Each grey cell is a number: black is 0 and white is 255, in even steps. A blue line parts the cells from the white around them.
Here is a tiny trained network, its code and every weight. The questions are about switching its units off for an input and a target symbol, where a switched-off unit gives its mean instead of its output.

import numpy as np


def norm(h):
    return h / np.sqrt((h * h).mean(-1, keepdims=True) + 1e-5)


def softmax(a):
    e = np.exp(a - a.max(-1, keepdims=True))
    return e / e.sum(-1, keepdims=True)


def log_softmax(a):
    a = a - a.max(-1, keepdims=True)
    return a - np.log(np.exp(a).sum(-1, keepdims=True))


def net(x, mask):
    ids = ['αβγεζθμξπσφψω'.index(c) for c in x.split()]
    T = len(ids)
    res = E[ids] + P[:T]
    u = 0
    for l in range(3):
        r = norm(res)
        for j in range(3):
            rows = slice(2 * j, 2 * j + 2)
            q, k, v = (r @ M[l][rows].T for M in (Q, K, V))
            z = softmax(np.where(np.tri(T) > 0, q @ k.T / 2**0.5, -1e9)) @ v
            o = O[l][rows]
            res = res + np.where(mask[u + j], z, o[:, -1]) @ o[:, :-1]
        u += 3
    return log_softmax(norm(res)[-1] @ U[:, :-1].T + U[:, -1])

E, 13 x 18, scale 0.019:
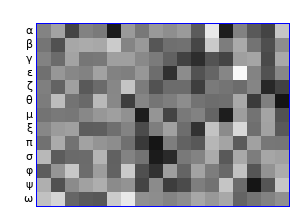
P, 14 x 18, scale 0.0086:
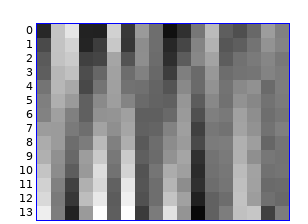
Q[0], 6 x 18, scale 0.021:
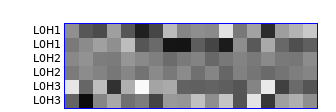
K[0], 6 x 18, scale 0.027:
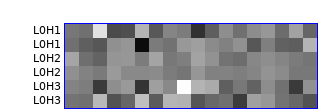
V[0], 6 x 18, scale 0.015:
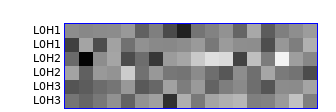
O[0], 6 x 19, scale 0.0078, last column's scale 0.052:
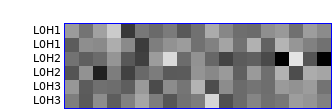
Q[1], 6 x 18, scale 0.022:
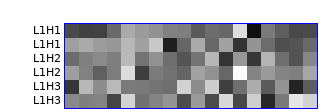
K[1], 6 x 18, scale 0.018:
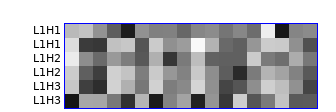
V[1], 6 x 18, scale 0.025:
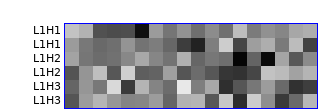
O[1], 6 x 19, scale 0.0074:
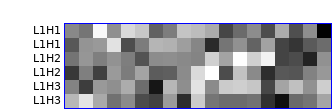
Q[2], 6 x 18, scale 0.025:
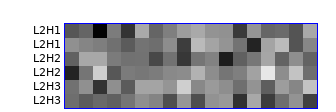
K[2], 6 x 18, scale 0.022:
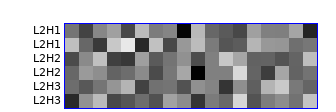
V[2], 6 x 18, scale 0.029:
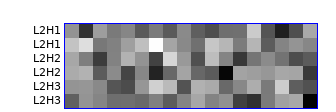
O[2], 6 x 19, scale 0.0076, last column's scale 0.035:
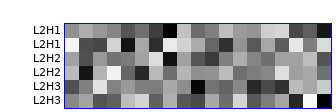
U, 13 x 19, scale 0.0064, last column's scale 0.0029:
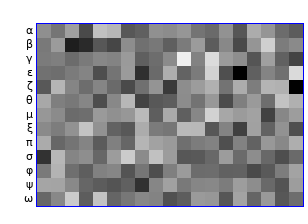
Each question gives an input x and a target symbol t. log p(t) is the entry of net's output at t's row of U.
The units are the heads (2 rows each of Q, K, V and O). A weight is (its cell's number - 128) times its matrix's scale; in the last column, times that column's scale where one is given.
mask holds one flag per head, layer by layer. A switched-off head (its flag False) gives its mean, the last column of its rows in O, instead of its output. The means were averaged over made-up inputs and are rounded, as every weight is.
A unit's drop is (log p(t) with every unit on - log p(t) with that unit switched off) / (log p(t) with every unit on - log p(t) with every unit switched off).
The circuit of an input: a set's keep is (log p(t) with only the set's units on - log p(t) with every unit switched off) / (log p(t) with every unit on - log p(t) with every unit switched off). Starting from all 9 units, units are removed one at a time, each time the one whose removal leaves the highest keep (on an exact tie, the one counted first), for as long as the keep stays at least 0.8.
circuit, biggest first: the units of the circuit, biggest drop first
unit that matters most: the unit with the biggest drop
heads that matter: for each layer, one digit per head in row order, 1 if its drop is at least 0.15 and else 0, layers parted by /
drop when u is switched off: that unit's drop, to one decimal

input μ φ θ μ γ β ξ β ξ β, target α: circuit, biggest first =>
[L1H1; L1H2; L2H1]
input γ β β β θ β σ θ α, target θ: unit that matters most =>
L2H2
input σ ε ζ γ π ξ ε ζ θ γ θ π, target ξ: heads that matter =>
100 / 001 / 000
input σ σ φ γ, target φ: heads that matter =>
000 / 000 / 010
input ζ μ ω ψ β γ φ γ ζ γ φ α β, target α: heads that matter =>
100 / 100 / 100
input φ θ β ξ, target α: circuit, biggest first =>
[L1H2; L0H1; L2H1; L1H1]
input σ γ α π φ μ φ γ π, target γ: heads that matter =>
100 / 010 / 000
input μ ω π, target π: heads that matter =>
000 / 000 / 100
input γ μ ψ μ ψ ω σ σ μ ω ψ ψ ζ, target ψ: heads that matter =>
010 / 000 / 100
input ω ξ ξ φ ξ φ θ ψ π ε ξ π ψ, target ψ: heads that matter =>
000 / 000 / 100
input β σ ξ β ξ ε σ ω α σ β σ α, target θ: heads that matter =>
000 / 001 / 010
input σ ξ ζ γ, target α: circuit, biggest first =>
[L0H1; L2H1; L1H1]
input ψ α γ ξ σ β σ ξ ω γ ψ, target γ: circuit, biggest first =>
[L1H2; L0H1; L0H3]
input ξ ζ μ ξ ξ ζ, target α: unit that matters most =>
L1H3
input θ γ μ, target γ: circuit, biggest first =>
[L1H2; L0H3]
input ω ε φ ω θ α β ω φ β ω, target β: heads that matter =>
101 / 100 / 000
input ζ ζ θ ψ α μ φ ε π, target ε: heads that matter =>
110 / 011 / 010
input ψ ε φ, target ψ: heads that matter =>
000 / 000 / 101
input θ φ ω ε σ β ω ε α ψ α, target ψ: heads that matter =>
000 / 001 / 001
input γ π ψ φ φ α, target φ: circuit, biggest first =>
[L2H2]
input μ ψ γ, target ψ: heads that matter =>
000 / 000 / 100
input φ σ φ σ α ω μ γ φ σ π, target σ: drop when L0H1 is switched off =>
0.3
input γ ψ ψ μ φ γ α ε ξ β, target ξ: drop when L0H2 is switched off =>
0.2
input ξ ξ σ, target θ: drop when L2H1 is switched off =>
0.1
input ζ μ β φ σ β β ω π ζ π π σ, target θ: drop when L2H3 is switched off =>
0.0
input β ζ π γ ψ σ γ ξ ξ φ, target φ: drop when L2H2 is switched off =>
0.4
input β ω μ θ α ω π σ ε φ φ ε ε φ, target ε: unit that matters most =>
L0H1
